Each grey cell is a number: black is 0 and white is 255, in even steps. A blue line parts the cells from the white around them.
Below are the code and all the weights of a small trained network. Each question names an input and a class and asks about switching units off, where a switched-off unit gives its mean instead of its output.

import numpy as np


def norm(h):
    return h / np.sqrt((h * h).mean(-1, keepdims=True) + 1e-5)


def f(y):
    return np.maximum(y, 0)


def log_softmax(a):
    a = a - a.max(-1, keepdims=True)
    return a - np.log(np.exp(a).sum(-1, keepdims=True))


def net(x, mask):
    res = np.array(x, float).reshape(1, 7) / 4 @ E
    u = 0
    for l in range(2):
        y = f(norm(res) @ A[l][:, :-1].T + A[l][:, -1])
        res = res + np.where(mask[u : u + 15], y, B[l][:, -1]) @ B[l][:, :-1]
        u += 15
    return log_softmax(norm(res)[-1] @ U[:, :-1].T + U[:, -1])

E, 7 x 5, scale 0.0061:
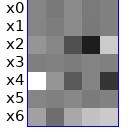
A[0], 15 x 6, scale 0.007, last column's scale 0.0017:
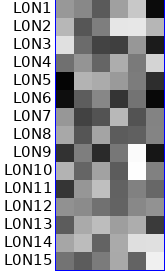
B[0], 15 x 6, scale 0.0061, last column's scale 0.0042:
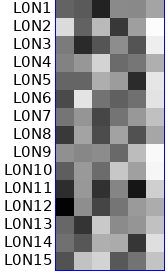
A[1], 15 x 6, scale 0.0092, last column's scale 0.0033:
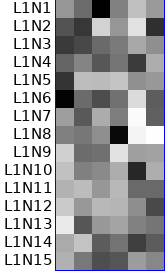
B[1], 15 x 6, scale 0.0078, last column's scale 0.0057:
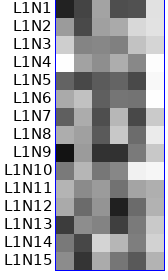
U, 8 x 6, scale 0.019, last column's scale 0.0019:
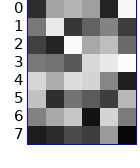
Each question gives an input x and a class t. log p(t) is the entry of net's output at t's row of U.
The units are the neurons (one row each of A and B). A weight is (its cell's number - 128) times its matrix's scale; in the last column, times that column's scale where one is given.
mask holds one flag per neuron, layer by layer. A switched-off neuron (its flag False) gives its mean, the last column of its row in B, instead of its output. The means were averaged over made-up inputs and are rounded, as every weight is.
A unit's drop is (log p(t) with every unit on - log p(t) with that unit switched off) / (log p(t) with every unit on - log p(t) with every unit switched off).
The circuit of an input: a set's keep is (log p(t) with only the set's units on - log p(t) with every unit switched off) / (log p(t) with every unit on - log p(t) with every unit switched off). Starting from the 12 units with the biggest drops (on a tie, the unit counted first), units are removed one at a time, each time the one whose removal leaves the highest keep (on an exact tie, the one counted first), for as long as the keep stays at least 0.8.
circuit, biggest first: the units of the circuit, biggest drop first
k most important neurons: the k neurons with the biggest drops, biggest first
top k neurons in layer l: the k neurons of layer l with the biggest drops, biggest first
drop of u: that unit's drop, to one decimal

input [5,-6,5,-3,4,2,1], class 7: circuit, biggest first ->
L1N1, L0N10
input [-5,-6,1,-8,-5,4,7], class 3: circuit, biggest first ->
L1N7
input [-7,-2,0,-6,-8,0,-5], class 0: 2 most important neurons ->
L0N5, L1N10
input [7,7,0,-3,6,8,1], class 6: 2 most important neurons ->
L1N10, L0N11
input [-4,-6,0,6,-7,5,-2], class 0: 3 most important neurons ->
L0N5, L1N10, L1N5
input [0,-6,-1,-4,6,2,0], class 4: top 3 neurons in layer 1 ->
L1N14, L1N4, L1N2
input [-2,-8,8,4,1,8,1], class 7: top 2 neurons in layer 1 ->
L1N1, L1N4
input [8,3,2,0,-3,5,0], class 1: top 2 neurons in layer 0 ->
L0N6, L0N11
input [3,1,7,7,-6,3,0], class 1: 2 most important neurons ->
L1N6, L0N6
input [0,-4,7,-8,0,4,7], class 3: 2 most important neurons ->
L1N8, L1N2
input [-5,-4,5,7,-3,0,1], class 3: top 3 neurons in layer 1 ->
L1N2, L1N3, L1N9
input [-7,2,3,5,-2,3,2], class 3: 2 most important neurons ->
L1N2, L0N10
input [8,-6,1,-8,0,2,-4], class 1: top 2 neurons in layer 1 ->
L1N2, L1N15
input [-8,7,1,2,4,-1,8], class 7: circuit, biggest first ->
L1N9
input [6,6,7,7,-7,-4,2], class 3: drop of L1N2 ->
0.3
